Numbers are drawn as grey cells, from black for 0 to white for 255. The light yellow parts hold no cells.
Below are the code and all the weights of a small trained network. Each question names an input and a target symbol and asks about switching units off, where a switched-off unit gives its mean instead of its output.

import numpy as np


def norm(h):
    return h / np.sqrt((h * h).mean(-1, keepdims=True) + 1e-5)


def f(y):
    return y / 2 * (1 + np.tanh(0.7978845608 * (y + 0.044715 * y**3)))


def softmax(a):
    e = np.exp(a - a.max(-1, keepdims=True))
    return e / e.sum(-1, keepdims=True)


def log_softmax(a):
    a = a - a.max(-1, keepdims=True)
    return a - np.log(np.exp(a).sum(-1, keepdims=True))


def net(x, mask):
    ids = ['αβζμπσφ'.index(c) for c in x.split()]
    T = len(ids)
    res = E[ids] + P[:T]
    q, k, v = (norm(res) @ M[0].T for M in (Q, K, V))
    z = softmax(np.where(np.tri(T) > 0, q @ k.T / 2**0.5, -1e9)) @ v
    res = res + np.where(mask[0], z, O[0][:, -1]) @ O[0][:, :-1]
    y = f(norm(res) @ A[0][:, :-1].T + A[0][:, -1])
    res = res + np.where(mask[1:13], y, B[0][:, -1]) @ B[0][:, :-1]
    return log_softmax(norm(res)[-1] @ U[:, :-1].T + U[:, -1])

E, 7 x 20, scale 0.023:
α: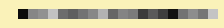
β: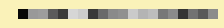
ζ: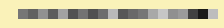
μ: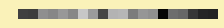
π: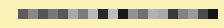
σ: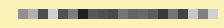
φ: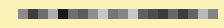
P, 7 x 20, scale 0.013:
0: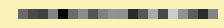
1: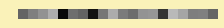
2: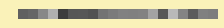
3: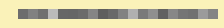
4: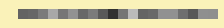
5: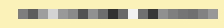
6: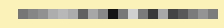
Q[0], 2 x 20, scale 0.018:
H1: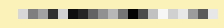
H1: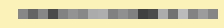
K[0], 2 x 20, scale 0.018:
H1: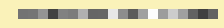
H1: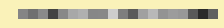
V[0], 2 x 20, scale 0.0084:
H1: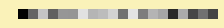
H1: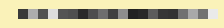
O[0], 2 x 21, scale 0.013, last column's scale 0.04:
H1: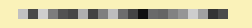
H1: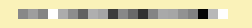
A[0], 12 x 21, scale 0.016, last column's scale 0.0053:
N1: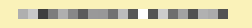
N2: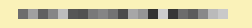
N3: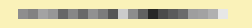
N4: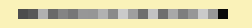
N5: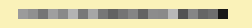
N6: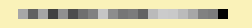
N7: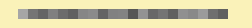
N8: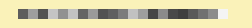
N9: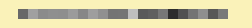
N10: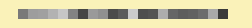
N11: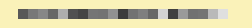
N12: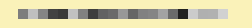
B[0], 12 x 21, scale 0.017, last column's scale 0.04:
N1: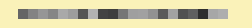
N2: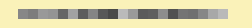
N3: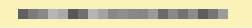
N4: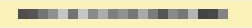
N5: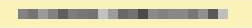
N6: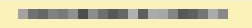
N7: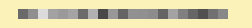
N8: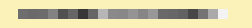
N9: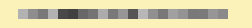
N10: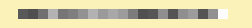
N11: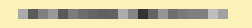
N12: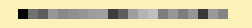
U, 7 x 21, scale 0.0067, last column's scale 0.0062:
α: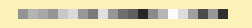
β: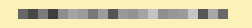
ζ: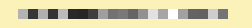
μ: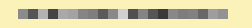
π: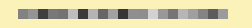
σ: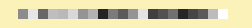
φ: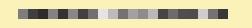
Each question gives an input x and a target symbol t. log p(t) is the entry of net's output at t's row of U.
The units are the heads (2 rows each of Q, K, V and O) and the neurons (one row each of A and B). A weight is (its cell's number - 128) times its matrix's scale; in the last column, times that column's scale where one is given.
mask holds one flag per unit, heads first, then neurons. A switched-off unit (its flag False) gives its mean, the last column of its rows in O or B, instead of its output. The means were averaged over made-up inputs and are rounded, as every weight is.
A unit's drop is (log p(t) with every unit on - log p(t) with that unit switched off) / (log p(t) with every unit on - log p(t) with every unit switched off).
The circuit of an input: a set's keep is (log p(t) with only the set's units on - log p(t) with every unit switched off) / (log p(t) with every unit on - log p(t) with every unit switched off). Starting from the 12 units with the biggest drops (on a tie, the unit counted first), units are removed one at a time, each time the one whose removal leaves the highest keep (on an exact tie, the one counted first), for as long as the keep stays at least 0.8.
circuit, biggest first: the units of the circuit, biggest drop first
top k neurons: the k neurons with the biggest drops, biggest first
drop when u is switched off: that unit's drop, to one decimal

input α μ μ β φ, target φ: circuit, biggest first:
H1; N1
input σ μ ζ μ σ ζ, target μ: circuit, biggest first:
H1; N8
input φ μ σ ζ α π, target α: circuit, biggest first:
H1; N1
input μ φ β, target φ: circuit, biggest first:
H1; N1; N8
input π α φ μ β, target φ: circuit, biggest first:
H1; N8; N1
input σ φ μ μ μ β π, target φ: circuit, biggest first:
H1; N8
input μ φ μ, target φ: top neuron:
N1
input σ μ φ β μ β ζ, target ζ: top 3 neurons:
N10; N6; N2
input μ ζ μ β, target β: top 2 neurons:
N12; N8
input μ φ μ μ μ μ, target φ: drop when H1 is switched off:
0.3
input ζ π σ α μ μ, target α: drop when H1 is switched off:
0.9
